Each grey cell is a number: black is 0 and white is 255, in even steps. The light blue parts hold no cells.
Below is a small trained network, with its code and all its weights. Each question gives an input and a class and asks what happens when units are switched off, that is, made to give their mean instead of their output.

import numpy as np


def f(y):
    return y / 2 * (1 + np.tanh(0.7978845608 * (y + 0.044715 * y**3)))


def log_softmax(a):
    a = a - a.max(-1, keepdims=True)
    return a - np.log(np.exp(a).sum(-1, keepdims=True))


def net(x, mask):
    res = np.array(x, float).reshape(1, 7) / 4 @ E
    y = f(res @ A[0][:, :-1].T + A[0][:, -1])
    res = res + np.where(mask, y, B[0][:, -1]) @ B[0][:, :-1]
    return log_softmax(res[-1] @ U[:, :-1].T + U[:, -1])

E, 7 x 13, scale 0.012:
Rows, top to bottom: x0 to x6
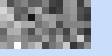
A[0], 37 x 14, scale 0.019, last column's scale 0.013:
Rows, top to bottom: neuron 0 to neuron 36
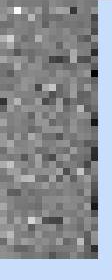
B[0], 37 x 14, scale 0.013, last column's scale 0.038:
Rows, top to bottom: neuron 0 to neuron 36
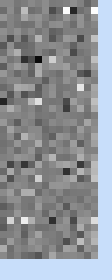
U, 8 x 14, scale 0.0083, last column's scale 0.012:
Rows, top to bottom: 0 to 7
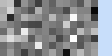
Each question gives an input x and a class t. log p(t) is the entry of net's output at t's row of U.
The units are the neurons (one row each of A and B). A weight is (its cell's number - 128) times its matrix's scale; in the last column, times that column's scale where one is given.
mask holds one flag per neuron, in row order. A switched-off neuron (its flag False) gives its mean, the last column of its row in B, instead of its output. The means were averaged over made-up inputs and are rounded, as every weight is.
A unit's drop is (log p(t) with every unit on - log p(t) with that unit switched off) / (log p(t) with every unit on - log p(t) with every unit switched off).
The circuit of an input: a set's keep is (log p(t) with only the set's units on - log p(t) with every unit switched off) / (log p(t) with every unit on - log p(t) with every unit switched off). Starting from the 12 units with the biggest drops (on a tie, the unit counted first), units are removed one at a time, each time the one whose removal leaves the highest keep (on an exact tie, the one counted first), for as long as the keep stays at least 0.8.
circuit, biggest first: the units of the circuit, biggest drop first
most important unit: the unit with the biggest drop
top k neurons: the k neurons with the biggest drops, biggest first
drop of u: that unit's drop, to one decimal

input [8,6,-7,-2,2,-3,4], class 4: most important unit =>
neuron 31
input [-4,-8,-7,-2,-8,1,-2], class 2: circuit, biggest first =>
[neuron 25; neuron 1]
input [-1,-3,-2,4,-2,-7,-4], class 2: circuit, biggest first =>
[neuron 31; neuron 1]
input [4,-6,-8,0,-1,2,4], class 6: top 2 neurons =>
[neuron 25; neuron 10]
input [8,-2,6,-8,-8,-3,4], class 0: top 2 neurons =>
[neuron 31; neuron 14]
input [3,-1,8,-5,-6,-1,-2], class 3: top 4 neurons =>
[neuron 31; neuron 14; neuron 24; neuron 34]
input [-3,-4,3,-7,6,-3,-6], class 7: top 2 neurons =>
[neuron 1; neuron 31]
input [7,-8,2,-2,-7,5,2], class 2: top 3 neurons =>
[neuron 31; neuron 1; neuron 24]
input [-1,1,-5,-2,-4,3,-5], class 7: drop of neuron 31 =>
0.5
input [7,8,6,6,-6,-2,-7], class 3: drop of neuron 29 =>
0.0
